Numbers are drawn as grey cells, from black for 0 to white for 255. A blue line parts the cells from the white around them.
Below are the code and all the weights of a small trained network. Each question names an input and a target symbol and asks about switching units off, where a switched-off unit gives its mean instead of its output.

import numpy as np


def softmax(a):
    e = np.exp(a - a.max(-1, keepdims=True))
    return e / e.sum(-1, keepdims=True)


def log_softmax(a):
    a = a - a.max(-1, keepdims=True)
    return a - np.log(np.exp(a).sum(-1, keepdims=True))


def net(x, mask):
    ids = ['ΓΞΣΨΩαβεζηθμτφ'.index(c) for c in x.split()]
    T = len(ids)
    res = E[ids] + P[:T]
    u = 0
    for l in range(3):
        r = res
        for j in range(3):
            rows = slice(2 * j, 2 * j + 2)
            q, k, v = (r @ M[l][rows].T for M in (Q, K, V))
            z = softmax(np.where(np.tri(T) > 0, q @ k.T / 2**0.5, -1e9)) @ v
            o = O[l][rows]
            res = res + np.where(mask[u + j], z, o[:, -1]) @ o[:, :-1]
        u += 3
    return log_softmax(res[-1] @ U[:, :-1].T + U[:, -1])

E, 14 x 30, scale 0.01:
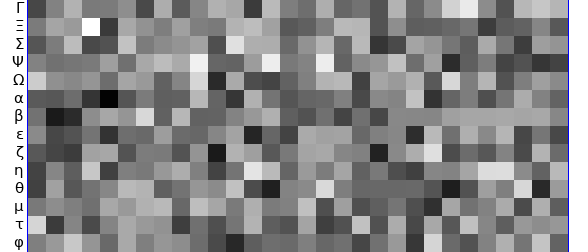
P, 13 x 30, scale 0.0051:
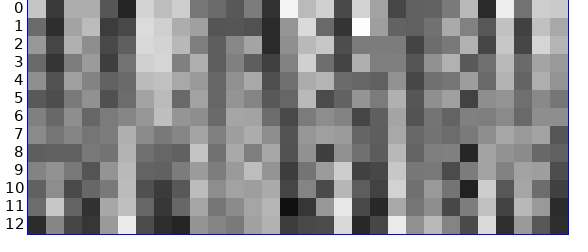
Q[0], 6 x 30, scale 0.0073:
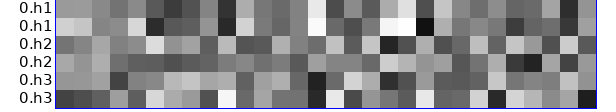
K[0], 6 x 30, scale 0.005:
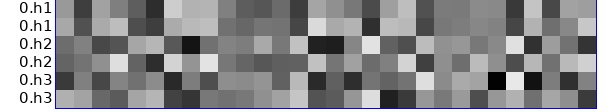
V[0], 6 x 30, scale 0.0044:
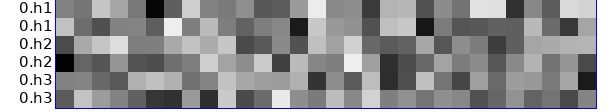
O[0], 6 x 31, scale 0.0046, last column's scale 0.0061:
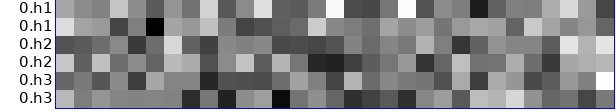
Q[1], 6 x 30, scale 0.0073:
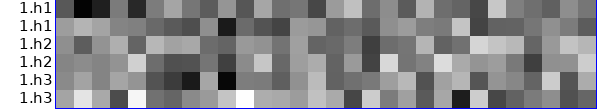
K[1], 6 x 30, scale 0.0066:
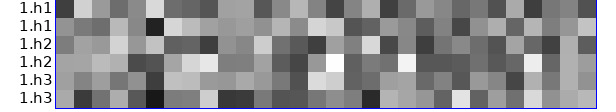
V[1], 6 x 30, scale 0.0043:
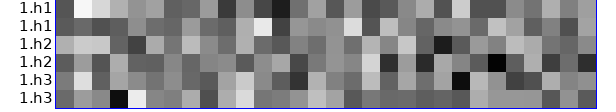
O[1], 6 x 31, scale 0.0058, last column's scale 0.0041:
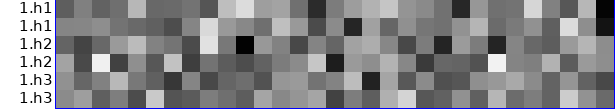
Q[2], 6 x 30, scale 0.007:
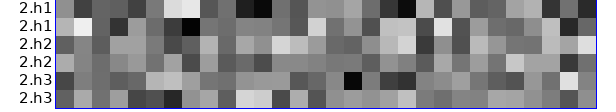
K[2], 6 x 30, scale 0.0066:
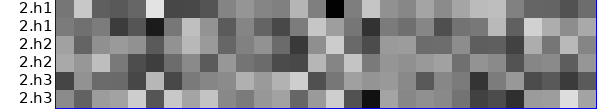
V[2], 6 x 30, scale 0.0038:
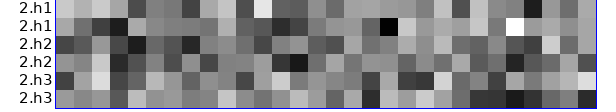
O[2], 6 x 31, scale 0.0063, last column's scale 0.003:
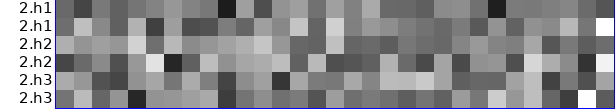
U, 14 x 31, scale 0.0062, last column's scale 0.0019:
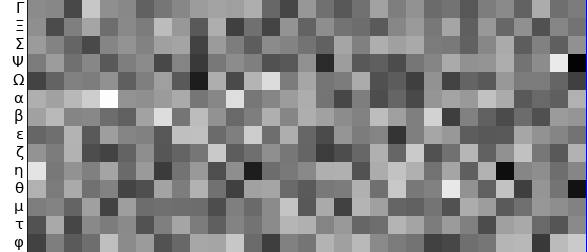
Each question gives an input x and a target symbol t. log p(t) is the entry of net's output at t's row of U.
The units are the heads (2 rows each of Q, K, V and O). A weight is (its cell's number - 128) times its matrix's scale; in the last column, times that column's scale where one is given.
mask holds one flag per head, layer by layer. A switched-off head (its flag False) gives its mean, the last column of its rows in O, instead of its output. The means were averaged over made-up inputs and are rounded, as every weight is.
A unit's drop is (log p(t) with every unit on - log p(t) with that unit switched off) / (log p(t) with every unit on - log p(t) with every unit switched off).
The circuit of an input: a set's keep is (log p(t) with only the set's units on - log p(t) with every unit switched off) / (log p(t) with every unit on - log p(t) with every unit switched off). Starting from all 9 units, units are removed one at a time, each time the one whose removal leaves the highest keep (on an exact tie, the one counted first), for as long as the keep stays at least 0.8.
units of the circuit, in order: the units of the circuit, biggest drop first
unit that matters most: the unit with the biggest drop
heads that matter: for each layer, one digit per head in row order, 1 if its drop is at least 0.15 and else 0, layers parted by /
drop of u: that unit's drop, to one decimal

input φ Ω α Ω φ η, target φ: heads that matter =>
100 / 100 / 000
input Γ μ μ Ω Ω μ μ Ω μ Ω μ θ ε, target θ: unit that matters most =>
0.h1
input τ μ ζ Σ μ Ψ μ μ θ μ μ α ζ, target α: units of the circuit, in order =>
(2.h2 0.h3)
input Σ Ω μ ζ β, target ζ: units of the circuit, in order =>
(1.h2 0.h2)
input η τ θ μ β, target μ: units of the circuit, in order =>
(1.h3 2.h1)
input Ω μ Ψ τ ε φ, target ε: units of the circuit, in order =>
(2.h3 0.h1 1.h3)
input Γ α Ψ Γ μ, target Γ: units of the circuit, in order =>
(0.h1 1.h2)
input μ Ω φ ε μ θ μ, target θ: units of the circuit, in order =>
(0.h1 1.h1)
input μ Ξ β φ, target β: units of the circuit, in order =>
(0.h3 2.h2 1.h2)
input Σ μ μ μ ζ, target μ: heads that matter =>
000 / 001 / 000
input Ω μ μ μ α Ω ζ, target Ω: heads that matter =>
000 / 000 / 100
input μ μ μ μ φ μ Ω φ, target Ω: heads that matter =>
000 / 000 / 100
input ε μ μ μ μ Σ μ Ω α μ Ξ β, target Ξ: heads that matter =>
100 / 000 / 100
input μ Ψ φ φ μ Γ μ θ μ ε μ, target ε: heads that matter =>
010 / 001 / 001
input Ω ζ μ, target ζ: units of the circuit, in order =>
(1.h2)
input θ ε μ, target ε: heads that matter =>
000 / 000 / 001
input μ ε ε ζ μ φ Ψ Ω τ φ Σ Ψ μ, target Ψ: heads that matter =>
000 / 000 / 001
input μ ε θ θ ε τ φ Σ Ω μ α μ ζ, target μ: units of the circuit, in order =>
(1.h3 0.h3)
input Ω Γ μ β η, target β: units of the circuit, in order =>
(2.h2 1.h2)
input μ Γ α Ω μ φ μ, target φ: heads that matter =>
000 / 100 / 000
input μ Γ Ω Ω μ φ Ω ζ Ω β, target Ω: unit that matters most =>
2.h1
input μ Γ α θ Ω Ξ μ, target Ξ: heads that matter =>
000 / 000 / 100
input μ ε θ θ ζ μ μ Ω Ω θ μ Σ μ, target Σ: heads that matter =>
000 / 001 / 001
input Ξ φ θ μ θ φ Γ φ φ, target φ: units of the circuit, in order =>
(0.h1 1.h1 1.h3)
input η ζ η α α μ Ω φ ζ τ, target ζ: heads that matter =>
100 / 010 / 000
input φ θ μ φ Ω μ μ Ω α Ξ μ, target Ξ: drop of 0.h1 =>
0.2
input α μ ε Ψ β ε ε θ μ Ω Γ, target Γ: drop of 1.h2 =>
0.3
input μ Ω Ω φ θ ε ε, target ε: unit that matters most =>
0.h1
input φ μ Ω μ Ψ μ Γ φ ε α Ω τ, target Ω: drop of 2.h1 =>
0.6
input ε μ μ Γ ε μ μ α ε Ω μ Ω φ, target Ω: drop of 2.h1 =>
0.5
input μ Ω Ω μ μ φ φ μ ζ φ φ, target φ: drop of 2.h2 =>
0.0
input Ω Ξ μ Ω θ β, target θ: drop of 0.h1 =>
0.9
